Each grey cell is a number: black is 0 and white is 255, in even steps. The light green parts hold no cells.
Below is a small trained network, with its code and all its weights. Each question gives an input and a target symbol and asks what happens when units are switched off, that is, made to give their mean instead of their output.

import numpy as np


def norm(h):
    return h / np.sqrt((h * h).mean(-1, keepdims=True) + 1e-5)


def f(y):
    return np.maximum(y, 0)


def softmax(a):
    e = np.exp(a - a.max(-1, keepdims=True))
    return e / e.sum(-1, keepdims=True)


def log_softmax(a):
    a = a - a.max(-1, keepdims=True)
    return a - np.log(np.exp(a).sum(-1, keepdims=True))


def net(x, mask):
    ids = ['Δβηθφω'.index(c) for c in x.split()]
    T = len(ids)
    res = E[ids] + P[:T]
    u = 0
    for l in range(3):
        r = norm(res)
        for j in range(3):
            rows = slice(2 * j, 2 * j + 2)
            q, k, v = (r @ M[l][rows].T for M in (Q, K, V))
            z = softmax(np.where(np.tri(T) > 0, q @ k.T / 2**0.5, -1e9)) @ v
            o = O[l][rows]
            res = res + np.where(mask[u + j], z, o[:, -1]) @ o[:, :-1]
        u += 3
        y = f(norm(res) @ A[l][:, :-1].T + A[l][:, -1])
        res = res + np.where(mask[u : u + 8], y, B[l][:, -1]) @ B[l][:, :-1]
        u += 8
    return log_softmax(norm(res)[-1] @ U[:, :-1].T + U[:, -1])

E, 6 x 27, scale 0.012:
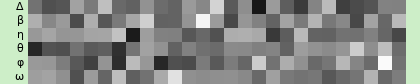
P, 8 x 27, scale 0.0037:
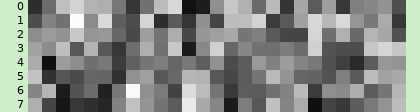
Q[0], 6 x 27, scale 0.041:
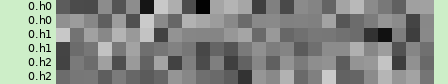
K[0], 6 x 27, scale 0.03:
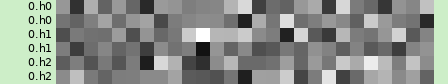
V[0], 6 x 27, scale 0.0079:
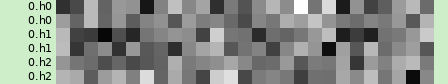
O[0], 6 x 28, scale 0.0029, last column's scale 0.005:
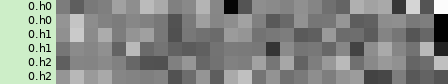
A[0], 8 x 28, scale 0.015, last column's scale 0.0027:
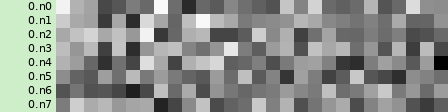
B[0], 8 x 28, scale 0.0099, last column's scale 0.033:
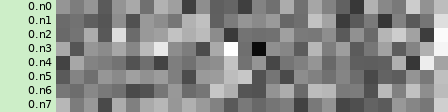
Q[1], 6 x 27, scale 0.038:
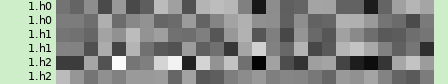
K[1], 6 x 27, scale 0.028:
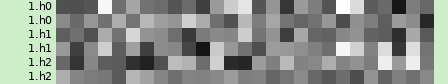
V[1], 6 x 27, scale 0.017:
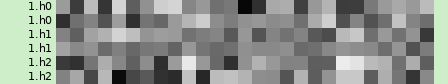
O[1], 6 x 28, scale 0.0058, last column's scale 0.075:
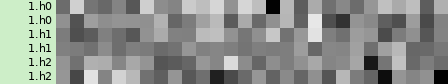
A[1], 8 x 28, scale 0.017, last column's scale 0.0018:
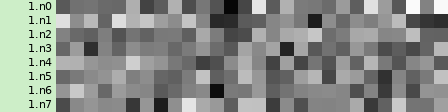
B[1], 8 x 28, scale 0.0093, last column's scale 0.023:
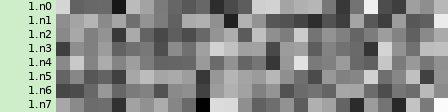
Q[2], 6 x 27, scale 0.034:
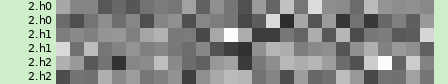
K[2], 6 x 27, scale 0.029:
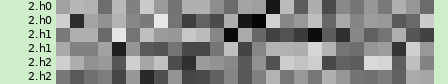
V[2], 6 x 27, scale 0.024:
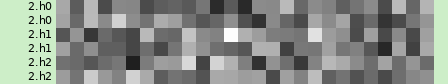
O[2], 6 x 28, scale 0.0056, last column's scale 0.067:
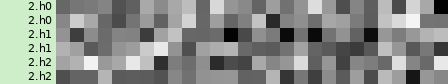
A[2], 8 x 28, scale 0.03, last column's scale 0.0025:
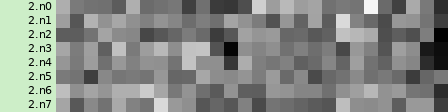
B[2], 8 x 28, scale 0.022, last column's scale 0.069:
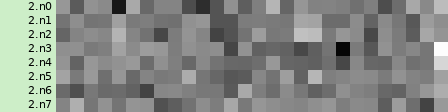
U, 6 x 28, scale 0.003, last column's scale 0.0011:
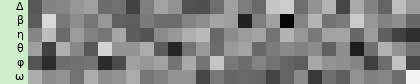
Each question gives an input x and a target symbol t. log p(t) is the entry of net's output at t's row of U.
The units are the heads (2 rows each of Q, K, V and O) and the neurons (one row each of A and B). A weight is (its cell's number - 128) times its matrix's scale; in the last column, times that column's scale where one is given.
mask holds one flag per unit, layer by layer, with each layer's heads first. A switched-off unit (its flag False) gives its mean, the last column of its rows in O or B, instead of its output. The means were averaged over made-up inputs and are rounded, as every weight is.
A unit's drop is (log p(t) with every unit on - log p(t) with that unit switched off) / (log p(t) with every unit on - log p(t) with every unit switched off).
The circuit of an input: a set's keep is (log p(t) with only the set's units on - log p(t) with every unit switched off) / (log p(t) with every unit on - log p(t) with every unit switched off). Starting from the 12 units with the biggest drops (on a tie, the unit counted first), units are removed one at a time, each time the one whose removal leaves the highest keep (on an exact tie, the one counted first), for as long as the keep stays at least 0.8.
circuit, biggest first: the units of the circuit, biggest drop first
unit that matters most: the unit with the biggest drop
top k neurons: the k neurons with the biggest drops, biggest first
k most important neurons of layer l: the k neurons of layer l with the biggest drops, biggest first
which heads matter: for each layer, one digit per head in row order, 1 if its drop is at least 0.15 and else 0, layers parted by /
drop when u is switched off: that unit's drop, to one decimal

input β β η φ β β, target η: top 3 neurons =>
(0.n3, 0.n0, 0.n2)
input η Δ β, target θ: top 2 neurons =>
(0.n3, 2.n3)
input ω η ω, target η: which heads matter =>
011 / 000 / 010
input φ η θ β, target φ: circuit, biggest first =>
(0.n3, 2.n6, 2.n3, 2.n4)
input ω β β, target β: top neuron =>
(2.n3)
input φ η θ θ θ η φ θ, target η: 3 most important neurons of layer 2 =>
(2.n3, 2.n6, 2.n0)
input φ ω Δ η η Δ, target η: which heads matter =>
000 / 100 / 010
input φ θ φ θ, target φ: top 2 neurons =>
(0.n0, 1.n0)
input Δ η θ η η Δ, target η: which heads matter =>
000 / 000 / 010
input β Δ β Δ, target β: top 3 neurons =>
(0.n3, 0.n2, 0.n5)
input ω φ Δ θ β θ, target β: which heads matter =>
100 / 100 / 100
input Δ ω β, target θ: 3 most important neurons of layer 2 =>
(2.n3, 2.n7, 2.n6)
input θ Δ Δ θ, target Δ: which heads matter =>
100 / 001 / 000
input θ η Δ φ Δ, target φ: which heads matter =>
000 / 100 / 101
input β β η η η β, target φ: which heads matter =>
000 / 000 / 000
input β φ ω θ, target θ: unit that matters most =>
1.h2
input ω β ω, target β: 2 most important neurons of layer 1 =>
(1.n7, 1.n1)
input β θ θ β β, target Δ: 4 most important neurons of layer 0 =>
(0.n3, 0.n2, 0.n7, 0.n0)
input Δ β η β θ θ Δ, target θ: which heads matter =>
000 / 111 / 100
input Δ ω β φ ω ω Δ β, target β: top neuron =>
(0.n2)
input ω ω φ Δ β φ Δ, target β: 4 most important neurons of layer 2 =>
(2.n3, 2.n4, 2.n0, 2.n6)
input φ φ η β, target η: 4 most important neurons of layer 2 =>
(2.n3, 2.n7, 2.n4, 2.n0)
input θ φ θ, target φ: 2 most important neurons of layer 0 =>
(0.n0, 0.n2)
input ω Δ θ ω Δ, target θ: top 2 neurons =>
(0.n2, 2.n3)
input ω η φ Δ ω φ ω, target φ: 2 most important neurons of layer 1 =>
(1.n1, 1.n0)
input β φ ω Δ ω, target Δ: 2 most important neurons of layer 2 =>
(2.n3, 2.n5)
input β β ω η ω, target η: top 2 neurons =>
(0.n4, 2.n3)
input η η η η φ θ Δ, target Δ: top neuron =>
(2.n2)
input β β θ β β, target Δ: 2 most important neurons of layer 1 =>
(1.n1, 1.n4)
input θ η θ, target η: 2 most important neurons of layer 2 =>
(2.n3, 2.n0)
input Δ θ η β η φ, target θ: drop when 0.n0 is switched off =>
0.1
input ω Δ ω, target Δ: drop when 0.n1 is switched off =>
0.0
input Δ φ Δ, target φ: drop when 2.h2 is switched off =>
0.3
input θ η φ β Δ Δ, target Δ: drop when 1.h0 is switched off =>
0.8
